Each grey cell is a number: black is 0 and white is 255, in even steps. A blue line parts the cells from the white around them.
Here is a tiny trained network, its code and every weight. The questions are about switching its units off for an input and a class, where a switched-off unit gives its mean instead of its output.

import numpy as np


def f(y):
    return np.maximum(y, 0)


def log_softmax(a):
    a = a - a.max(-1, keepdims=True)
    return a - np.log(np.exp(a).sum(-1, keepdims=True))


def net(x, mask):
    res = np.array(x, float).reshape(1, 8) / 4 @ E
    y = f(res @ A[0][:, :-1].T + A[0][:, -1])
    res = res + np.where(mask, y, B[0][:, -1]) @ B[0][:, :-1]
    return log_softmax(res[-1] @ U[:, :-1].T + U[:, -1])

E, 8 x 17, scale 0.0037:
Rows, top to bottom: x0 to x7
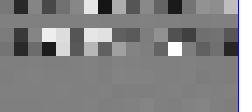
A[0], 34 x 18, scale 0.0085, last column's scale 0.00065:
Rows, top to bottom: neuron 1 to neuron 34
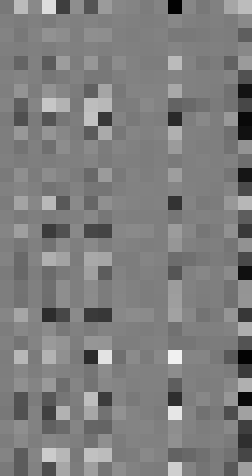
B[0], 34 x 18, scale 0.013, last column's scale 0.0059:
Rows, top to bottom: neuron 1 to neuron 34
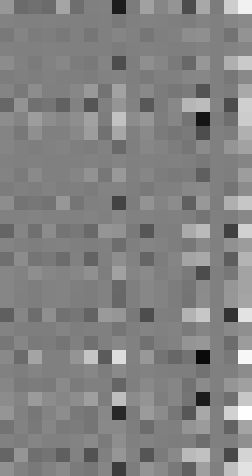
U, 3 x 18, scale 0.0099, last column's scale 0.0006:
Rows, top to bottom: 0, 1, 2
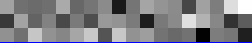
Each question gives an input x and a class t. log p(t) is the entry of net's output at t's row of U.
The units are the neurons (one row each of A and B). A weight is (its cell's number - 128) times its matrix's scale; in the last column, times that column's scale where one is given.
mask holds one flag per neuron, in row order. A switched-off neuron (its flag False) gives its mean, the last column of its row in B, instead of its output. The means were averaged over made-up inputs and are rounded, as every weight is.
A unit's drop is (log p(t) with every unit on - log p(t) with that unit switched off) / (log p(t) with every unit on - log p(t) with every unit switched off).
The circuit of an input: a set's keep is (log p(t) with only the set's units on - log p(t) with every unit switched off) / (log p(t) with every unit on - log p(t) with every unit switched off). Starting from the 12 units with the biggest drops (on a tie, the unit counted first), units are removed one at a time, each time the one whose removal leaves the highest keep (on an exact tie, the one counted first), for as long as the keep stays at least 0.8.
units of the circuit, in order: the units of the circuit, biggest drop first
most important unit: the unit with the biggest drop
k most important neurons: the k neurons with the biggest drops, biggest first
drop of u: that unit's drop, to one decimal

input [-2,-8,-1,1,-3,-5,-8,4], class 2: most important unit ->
neuron 1
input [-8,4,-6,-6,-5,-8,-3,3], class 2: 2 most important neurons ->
[neuron 26; neuron 30]
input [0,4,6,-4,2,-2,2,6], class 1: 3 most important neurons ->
[neuron 33; neuron 8; neuron 30]
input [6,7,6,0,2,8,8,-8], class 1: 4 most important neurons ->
[neuron 33; neuron 8; neuron 26; neuron 19]
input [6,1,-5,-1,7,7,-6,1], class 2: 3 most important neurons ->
[neuron 9; neuron 29; neuron 33]
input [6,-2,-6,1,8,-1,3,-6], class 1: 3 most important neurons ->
[neuron 23; neuron 26; neuron 17]
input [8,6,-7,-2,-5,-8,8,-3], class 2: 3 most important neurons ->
[neuron 9; neuron 29; neuron 33]
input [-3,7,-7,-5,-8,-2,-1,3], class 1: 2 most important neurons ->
[neuron 23; neuron 17]
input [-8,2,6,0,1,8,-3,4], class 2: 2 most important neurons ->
[neuron 26; neuron 23]
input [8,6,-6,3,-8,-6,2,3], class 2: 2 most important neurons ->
[neuron 9; neuron 29]
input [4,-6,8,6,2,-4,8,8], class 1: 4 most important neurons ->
[neuron 33; neuron 8; neuron 1; neuron 19]
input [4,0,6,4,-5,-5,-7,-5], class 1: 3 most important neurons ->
[neuron 33; neuron 8; neuron 1]
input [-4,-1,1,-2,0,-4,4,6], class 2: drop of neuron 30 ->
0.1
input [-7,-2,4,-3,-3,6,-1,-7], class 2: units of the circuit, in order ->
[neuron 26]
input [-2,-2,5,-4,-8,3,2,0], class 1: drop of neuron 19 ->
0.2
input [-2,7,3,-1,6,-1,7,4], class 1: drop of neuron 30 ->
0.1
